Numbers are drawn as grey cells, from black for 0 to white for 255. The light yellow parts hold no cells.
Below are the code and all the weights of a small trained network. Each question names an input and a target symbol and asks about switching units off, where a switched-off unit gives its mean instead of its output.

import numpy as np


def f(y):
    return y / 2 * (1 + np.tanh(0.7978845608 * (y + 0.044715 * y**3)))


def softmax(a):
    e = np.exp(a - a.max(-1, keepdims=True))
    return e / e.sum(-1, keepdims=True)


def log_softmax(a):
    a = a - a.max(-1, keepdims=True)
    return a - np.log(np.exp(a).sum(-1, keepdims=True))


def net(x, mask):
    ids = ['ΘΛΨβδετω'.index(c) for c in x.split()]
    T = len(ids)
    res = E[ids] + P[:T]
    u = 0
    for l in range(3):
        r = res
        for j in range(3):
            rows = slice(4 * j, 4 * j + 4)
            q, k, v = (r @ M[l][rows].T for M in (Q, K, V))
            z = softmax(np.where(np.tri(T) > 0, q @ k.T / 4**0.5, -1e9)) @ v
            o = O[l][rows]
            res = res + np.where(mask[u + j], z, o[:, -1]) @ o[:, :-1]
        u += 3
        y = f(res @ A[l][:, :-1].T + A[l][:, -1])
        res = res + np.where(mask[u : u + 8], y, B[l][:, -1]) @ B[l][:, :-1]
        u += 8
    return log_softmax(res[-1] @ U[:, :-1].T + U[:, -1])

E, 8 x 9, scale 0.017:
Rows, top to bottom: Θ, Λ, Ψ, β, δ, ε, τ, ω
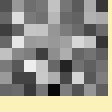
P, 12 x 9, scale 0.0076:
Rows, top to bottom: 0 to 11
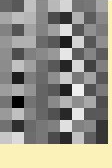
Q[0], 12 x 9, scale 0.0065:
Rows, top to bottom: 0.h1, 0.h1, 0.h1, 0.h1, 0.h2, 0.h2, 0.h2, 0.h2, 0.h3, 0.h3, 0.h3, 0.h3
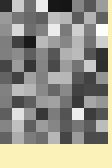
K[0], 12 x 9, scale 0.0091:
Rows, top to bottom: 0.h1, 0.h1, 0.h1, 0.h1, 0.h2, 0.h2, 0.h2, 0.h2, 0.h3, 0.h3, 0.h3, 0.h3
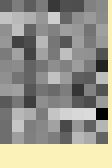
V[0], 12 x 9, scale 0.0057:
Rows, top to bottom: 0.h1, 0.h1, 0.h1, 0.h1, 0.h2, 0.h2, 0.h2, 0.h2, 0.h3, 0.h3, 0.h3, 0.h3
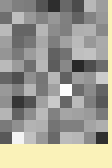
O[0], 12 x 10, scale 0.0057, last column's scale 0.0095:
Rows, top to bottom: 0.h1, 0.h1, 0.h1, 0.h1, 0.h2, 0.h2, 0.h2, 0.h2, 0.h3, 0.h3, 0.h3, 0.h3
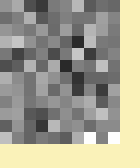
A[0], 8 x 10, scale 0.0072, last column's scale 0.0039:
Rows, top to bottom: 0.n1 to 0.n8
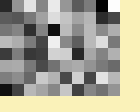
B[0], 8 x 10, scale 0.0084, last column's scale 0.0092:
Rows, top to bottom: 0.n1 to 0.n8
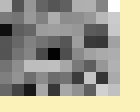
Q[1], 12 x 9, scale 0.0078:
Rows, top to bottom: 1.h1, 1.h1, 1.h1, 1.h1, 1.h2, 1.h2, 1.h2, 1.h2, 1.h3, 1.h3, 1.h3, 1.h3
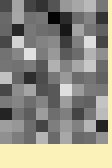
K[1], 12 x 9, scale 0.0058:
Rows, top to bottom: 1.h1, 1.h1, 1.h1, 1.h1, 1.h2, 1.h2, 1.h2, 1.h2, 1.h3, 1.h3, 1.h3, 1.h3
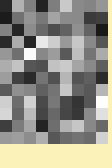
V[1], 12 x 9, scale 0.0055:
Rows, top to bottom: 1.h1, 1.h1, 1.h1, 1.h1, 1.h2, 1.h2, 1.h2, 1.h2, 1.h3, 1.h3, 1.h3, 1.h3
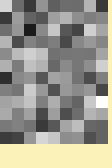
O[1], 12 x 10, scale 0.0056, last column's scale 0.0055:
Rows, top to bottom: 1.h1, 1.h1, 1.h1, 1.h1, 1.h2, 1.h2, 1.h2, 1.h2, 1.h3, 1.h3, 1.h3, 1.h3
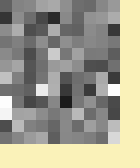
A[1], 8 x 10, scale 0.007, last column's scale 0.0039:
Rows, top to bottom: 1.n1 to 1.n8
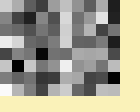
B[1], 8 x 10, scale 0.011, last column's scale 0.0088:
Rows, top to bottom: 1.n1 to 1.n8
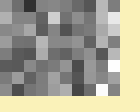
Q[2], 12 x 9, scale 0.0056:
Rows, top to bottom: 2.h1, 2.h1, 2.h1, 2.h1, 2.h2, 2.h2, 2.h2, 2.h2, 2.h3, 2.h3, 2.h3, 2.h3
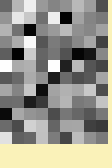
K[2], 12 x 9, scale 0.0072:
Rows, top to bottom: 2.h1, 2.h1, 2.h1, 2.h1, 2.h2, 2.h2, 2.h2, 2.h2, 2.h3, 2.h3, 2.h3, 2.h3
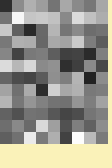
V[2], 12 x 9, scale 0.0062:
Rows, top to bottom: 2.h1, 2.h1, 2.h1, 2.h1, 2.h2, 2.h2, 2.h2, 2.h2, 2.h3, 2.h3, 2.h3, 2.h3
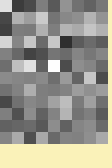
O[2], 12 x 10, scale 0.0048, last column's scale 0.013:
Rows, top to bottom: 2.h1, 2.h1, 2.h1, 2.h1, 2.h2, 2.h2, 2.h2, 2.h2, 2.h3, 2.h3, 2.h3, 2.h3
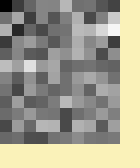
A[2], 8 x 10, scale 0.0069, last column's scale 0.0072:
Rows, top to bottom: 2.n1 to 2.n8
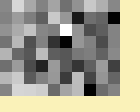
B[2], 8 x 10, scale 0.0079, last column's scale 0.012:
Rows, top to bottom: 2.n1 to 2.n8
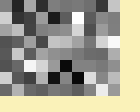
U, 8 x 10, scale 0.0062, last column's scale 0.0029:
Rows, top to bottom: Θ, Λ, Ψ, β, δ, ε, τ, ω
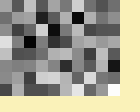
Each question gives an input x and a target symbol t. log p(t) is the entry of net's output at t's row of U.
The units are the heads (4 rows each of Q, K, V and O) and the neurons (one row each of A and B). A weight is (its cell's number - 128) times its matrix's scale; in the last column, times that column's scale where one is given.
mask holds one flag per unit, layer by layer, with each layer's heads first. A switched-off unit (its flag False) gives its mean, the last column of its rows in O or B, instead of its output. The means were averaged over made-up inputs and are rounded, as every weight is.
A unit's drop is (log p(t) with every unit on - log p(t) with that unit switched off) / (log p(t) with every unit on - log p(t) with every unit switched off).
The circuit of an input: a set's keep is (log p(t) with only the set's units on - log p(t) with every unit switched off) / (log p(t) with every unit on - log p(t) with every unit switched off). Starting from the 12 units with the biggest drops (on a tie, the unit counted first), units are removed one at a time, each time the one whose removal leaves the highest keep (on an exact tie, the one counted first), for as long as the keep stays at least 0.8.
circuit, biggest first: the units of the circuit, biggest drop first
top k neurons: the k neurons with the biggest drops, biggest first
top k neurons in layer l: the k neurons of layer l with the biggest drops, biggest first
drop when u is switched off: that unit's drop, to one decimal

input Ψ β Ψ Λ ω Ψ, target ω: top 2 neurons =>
0.n3; 2.n4
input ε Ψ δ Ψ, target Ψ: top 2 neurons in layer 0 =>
0.n8; 0.n1
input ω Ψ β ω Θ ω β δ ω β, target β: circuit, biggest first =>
2.h1; 2.n7; 1.n6
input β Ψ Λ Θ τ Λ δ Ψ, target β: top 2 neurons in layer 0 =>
0.n3; 0.n8
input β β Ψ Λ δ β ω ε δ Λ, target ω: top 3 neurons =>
0.n3; 0.n4; 2.n4
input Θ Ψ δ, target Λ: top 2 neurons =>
0.n5; 1.n6
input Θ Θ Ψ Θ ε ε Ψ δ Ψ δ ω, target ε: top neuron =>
2.n6
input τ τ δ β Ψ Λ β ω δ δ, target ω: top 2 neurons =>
0.n3; 0.n2
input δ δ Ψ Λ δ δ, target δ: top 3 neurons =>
0.n3; 1.n8; 0.n5
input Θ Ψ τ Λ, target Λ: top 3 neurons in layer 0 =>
0.n8; 0.n3; 0.n1
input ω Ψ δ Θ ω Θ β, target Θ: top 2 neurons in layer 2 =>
2.n1; 2.n7
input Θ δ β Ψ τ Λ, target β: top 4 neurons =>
2.n7; 0.n3; 1.n6; 0.n2
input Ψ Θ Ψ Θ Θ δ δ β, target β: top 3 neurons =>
2.n7; 1.n6; 0.n6
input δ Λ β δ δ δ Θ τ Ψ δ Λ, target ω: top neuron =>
2.n4
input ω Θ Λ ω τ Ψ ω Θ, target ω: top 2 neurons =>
0.n3; 1.n5
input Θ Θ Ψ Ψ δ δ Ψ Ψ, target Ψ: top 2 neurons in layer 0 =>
0.n1; 0.n8
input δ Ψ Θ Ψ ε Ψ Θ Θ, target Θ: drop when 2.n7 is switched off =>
0.1
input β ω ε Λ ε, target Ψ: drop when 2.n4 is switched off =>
0.2
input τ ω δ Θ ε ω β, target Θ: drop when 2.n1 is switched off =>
0.2
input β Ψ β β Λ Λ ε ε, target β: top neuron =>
2.n7
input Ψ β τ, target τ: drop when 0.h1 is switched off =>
0.1
